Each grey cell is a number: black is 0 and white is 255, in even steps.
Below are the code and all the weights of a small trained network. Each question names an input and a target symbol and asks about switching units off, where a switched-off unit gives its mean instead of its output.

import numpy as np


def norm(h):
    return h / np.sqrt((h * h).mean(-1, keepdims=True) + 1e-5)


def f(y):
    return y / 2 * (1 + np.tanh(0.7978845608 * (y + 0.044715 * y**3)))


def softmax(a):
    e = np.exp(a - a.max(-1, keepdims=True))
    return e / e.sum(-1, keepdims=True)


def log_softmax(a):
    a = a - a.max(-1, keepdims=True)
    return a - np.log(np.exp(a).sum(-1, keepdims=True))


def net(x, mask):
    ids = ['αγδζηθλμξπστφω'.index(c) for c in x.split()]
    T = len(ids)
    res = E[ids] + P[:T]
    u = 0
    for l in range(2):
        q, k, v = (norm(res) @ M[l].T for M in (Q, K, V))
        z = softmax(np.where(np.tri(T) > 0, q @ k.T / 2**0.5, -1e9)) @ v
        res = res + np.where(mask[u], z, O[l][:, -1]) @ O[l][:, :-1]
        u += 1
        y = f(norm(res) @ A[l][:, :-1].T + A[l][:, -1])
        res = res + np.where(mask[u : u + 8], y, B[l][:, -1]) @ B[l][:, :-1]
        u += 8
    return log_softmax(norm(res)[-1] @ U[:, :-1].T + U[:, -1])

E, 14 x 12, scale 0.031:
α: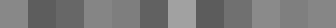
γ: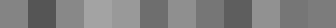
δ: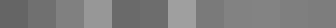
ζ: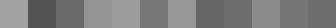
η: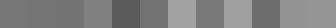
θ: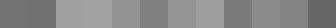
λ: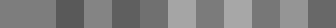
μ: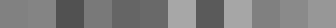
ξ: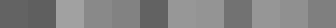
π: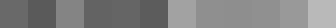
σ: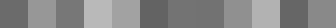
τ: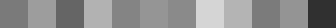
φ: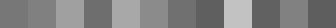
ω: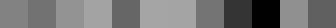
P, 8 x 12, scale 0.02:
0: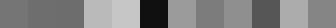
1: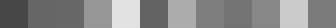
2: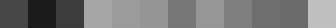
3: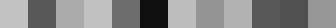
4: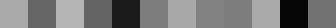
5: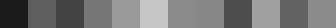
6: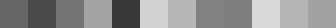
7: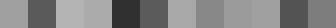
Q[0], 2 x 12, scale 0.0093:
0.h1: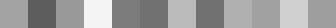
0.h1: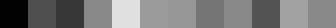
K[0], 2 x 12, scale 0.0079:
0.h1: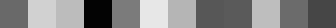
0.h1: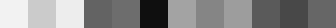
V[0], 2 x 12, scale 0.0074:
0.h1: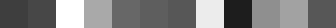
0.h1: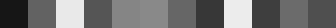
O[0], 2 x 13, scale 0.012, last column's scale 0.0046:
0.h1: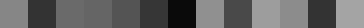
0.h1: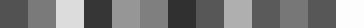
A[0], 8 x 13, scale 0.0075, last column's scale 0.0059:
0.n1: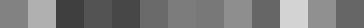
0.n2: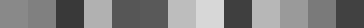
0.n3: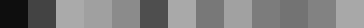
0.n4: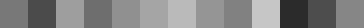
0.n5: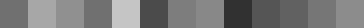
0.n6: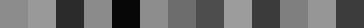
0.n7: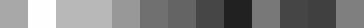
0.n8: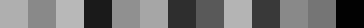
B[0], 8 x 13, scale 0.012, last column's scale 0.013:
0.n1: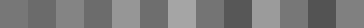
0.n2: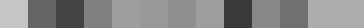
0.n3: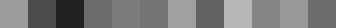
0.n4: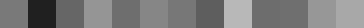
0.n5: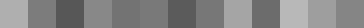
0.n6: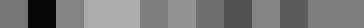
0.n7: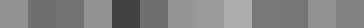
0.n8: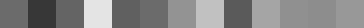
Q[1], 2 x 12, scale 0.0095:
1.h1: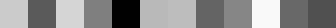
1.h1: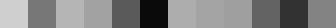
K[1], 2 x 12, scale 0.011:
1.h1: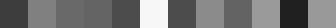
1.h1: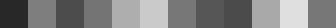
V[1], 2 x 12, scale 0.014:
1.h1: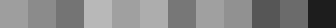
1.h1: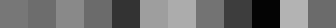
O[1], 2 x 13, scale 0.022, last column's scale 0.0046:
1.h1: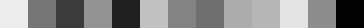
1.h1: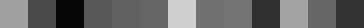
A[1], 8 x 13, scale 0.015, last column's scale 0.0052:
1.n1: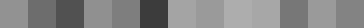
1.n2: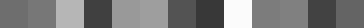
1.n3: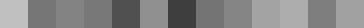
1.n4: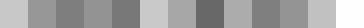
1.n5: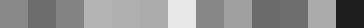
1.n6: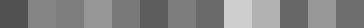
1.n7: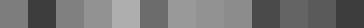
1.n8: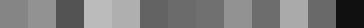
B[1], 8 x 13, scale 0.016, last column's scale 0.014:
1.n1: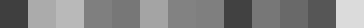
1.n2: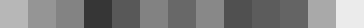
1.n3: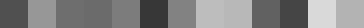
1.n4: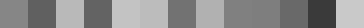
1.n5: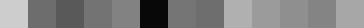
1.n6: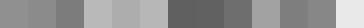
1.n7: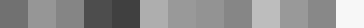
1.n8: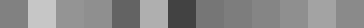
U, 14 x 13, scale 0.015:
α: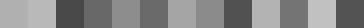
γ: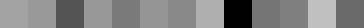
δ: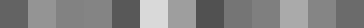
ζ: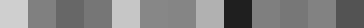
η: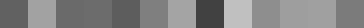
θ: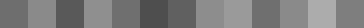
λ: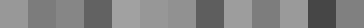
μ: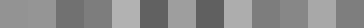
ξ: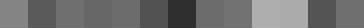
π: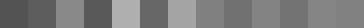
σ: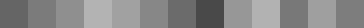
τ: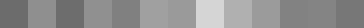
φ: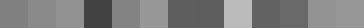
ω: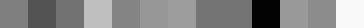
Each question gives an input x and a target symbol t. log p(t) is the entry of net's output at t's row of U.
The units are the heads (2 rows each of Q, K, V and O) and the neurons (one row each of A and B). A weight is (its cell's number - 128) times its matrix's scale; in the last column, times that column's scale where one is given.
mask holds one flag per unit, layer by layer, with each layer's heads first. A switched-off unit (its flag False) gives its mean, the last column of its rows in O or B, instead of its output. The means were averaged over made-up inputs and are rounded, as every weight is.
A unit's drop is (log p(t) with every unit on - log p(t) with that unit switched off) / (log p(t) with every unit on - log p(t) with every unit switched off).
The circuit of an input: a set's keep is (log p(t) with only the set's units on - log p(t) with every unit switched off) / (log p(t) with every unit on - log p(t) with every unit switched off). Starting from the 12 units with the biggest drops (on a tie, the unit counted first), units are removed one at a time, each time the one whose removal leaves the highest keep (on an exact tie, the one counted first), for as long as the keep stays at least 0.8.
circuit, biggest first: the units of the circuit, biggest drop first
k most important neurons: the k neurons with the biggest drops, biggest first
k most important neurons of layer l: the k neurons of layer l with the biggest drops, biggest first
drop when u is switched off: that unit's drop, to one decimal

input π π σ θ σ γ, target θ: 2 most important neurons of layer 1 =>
1.n3, 1.n4
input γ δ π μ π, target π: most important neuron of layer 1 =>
1.n2
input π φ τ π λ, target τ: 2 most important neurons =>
1.n3, 1.n4
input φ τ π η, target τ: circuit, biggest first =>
1.h1, 1.n3, 1.n4
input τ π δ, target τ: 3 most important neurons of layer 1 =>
1.n3, 1.n4, 1.n2
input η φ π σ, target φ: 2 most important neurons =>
1.n2, 1.n3
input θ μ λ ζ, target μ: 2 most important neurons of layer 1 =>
1.n5, 1.n2
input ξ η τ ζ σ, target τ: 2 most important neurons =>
1.n3, 1.n4
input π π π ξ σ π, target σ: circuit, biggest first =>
1.h1, 0.n3, 1.n6
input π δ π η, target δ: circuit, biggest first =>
1.n7, 1.n1
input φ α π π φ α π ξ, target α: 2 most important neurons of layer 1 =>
1.n5, 1.n4
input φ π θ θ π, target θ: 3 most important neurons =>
1.n3, 1.n4, 1.n7
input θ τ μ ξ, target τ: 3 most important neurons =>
1.n3, 1.n4, 1.n2
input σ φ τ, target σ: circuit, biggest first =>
1.h1
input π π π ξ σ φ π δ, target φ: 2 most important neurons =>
1.n2, 0.n3
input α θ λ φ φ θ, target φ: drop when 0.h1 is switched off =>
0.2
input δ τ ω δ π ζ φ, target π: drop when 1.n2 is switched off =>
-0.1
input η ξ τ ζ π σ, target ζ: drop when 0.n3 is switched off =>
0.1
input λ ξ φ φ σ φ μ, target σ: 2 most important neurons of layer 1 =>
1.n6, 1.n7
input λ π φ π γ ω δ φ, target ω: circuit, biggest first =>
1.h1
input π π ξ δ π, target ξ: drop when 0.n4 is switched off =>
0.0
